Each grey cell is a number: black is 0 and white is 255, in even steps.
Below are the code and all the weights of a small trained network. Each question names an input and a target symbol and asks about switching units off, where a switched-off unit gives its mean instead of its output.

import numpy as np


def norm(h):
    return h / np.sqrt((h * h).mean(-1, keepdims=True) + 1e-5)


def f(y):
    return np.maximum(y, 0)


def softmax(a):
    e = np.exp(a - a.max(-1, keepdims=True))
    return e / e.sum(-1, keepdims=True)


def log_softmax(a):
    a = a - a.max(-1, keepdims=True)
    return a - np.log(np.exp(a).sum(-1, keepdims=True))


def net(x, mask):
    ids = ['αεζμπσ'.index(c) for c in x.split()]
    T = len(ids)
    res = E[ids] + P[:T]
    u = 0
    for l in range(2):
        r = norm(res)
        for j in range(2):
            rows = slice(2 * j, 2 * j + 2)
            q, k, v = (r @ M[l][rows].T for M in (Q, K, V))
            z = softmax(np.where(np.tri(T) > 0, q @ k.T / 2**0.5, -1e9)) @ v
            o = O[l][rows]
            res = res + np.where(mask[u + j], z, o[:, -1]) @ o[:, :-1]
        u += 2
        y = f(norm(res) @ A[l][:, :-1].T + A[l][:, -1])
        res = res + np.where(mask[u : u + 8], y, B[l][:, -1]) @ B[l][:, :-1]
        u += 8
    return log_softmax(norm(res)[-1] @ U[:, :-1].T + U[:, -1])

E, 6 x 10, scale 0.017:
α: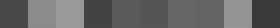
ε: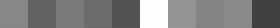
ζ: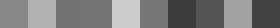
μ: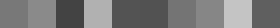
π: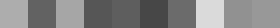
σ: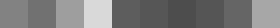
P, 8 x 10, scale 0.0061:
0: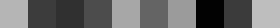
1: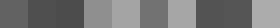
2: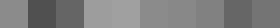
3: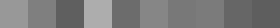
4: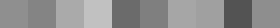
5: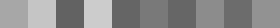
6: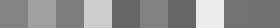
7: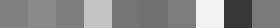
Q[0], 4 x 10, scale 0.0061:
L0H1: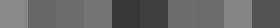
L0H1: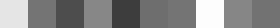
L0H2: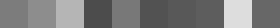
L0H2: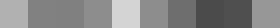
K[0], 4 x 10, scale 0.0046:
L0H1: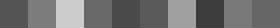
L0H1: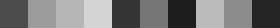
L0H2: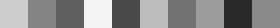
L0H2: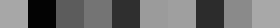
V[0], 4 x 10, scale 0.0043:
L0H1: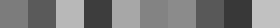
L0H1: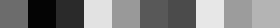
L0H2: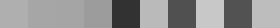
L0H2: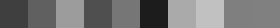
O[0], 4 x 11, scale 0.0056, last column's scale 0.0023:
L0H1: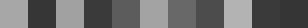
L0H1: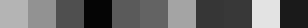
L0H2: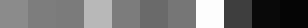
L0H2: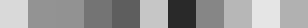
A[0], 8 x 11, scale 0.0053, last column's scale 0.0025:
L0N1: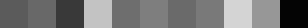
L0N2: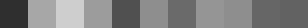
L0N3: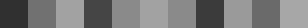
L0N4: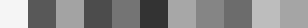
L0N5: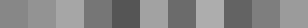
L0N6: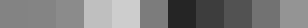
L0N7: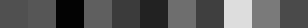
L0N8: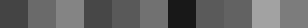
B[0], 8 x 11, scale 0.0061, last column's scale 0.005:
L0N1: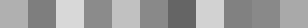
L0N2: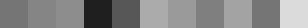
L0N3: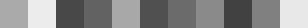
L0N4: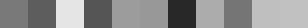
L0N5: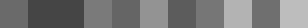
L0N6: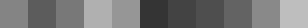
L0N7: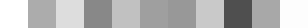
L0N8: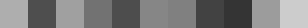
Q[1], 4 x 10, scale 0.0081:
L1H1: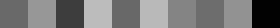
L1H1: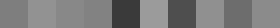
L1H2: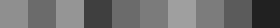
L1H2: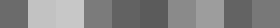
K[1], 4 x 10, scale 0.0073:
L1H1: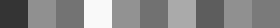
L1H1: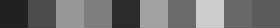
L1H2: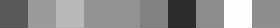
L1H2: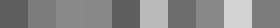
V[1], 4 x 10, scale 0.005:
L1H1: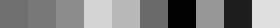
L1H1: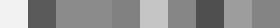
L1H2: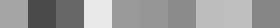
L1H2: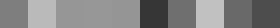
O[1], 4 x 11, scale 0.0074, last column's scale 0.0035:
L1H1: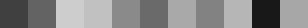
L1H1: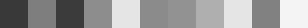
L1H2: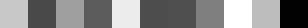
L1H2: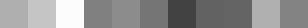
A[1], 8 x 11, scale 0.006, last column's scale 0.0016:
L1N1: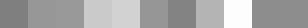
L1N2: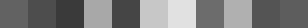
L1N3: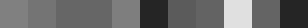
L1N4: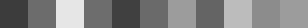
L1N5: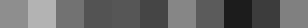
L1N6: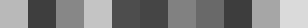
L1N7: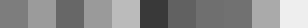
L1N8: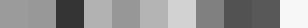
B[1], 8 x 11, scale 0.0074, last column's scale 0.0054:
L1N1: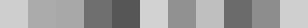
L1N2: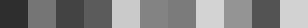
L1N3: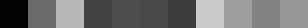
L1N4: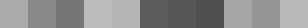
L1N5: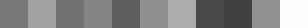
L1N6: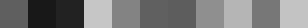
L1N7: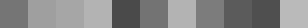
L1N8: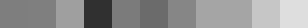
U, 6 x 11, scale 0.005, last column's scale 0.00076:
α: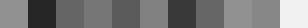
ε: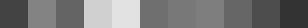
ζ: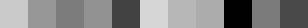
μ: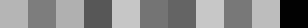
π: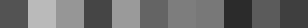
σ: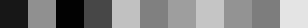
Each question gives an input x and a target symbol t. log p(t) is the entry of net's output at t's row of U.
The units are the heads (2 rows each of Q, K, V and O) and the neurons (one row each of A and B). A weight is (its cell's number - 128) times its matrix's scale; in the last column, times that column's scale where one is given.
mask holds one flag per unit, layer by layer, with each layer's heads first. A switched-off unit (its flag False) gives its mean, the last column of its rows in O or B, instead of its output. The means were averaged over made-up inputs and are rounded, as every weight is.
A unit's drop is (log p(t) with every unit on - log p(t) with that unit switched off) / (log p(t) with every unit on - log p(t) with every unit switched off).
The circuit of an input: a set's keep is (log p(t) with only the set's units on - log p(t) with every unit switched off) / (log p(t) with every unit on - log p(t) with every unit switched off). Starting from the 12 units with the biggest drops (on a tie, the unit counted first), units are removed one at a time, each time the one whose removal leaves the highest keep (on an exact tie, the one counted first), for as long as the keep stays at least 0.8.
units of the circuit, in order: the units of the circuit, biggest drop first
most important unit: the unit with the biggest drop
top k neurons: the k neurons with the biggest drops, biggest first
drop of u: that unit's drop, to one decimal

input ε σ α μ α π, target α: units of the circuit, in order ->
(L1H1 L0N7 L1N6 L0N3)
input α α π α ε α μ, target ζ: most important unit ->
L1N1
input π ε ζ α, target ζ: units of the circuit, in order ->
(L1N5 L0N7)
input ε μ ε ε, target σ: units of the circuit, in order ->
(L0N7 L1N2)
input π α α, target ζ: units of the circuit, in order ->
(L1H2 L1N5)
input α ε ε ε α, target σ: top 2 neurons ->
(L0N2 L0N7)
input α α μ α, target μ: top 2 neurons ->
(L0N3 L0N8)
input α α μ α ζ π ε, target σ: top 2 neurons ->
(L1N2 L0N7)
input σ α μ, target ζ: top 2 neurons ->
(L1N1 L0N7)
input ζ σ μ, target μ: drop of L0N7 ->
0.2
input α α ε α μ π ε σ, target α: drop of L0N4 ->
0.0
